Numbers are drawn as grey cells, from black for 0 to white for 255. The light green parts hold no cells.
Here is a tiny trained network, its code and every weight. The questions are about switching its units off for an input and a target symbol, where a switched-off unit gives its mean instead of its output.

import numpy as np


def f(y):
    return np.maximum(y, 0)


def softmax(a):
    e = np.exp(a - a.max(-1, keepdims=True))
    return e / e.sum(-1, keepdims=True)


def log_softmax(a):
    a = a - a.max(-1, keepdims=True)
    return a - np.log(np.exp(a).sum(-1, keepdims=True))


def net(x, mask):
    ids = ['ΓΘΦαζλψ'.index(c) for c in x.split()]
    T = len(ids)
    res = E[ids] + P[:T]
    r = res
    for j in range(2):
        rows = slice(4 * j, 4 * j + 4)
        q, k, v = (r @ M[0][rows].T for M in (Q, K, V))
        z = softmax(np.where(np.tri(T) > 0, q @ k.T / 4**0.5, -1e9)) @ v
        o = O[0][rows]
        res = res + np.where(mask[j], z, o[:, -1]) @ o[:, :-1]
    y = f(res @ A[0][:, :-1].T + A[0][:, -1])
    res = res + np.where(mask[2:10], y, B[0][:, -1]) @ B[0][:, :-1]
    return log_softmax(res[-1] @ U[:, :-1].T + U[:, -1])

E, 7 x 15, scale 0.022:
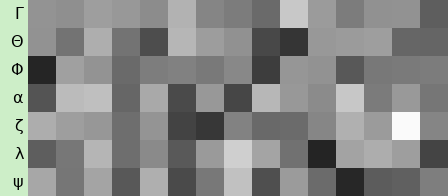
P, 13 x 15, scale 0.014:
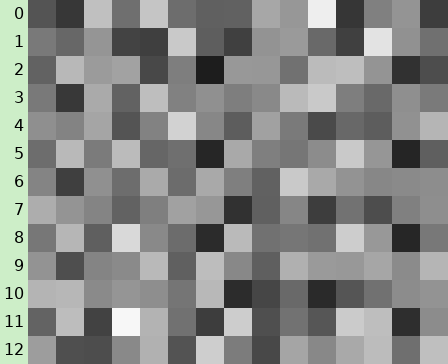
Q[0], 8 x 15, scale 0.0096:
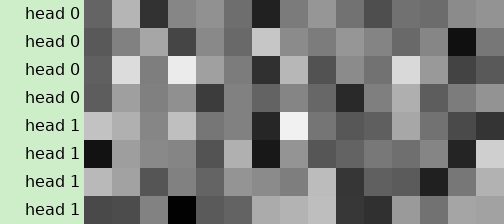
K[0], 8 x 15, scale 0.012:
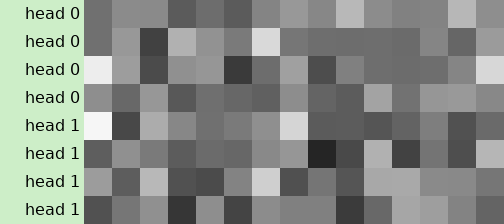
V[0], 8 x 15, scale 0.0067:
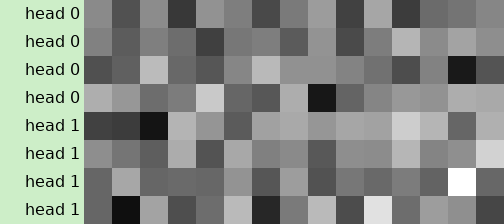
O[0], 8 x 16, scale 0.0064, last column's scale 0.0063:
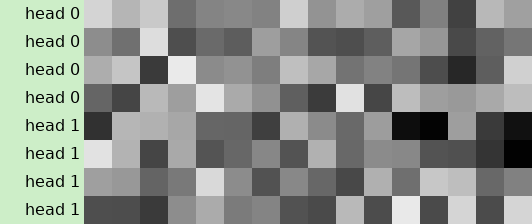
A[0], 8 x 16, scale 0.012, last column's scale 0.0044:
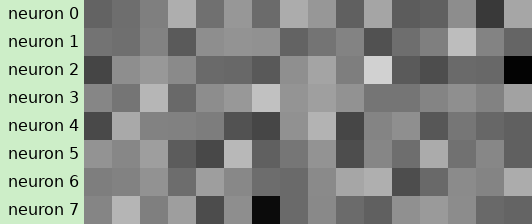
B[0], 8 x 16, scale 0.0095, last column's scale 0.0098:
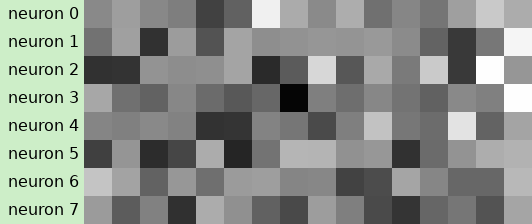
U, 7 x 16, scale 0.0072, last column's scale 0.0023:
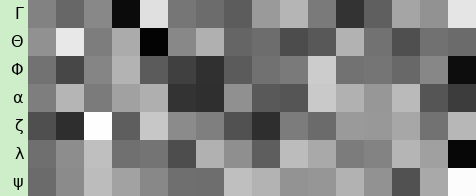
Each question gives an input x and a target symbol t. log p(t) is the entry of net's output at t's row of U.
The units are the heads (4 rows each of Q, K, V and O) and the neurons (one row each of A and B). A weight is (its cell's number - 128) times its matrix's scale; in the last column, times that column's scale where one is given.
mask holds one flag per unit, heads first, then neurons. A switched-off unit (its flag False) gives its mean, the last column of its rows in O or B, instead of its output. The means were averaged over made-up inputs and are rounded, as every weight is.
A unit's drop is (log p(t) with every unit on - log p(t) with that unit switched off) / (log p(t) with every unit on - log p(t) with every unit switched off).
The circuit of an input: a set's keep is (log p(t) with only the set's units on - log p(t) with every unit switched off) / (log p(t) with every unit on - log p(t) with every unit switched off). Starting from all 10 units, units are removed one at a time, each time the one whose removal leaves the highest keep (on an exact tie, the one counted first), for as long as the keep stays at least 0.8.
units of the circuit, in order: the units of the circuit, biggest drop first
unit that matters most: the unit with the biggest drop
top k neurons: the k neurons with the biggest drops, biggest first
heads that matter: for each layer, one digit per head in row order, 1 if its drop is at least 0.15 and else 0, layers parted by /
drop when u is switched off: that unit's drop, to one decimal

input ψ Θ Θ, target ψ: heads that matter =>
10
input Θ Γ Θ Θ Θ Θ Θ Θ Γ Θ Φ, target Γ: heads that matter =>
01
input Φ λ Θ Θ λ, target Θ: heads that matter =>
00
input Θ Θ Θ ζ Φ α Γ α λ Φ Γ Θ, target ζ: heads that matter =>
10
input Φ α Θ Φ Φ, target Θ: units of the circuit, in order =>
(neuron 1; neuron 6)
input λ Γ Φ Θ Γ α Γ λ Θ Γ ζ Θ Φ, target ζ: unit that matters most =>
neuron 5
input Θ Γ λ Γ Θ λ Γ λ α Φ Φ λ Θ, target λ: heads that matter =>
01
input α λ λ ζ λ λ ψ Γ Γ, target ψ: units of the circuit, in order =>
(head 0; neuron 3)
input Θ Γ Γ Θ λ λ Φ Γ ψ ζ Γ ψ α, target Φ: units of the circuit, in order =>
(head 1; neuron 2; neuron 4)
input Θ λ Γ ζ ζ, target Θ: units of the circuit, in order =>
(neuron 1; neuron 5)
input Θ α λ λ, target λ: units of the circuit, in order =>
(head 0; neuron 0; head 1; neuron 4)
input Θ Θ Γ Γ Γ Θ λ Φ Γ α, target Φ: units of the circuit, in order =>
(head 1; neuron 2; neuron 3)
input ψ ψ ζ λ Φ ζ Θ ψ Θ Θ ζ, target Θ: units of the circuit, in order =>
(neuron 1; head 0)
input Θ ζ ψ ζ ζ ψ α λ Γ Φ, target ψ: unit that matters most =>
neuron 2
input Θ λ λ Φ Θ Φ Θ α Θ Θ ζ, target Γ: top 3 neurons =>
(neuron 7; neuron 6; neuron 4)
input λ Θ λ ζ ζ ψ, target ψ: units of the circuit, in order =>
(head 1; neuron 3)
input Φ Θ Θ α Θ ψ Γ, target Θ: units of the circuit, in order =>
(head 1; neuron 6)
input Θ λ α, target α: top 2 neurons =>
(neuron 4; neuron 0)
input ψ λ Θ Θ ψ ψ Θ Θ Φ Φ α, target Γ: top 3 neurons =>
(neuron 5; neuron 1; neuron 3)
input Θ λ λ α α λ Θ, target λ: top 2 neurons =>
(neuron 0; neuron 1)
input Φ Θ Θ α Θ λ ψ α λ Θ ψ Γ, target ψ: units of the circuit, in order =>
(head 1)
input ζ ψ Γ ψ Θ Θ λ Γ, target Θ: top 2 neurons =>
(neuron 5; neuron 7)
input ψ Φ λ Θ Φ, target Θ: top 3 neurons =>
(neuron 5; neuron 7; neuron 2)
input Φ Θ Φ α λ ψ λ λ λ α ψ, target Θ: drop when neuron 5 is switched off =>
0.3
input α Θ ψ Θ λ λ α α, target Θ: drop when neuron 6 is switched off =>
-0.1
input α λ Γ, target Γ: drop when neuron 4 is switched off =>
0.0
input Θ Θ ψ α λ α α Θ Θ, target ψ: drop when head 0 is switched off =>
0.1
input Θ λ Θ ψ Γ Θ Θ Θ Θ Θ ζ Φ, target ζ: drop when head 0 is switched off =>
0.3
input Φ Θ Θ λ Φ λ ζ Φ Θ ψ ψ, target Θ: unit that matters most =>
neuron 5
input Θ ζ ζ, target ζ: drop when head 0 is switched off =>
0.2
